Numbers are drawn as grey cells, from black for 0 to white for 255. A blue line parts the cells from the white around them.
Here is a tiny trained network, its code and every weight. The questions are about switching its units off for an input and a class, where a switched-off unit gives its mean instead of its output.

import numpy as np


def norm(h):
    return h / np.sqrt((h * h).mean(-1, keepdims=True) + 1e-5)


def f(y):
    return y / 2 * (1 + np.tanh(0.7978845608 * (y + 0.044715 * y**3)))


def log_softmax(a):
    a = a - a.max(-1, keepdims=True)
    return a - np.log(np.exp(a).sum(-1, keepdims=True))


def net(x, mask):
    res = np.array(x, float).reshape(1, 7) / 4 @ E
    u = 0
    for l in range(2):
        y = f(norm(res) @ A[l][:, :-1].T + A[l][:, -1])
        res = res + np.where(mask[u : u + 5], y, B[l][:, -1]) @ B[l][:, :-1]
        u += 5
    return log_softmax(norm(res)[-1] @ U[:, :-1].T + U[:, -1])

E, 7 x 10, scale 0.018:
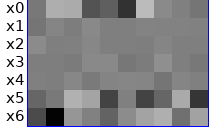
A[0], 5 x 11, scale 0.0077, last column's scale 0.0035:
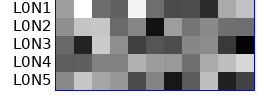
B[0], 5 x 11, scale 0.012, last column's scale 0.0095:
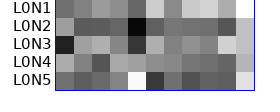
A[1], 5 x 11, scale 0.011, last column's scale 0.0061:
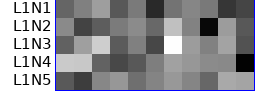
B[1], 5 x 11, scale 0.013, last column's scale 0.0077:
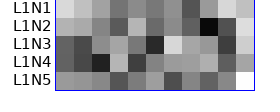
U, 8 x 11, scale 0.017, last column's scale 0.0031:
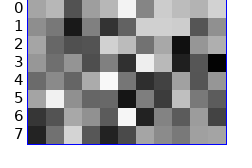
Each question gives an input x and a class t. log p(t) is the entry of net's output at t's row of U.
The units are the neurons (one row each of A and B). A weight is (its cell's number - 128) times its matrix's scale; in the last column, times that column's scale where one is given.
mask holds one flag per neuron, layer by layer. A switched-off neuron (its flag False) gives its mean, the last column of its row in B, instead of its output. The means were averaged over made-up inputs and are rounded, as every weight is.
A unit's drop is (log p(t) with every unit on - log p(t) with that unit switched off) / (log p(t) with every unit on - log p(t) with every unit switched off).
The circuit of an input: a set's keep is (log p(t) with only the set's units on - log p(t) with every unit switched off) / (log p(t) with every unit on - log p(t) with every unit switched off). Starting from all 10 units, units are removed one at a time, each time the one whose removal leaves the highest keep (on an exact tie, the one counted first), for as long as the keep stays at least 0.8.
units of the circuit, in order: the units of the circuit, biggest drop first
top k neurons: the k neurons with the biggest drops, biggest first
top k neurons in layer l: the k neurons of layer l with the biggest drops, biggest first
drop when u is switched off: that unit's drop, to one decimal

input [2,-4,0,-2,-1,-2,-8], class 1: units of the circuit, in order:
[L1N4]
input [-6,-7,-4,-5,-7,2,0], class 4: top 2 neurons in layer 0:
[L0N1, L0N3]
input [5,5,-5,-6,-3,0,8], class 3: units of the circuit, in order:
[L0N1, L1N2]
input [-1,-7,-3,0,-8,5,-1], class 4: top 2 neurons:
[L0N5, L0N2]
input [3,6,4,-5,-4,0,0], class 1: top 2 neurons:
[L0N5, L1N4]
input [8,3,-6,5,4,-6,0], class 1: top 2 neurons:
[L1N4, L0N5]
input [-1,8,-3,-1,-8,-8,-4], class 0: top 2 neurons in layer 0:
[L0N1, L0N2]
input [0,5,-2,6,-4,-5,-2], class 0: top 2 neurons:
[L0N1, L0N2]
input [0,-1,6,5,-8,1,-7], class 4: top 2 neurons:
[L0N5, L0N1]
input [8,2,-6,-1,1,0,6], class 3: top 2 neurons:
[L0N1, L1N3]
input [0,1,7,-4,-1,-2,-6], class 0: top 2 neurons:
[L0N1, L1N3]
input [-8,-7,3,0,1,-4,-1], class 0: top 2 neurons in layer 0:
[L0N5, L0N1]
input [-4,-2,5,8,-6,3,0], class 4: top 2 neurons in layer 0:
[L0N5, L0N1]
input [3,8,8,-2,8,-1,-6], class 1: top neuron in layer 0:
[L0N1]
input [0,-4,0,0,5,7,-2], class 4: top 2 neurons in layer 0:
[L0N5, L0N2]
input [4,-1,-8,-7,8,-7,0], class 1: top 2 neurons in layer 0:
[L0N5, L0N1]
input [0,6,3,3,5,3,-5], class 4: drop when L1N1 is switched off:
-0.1
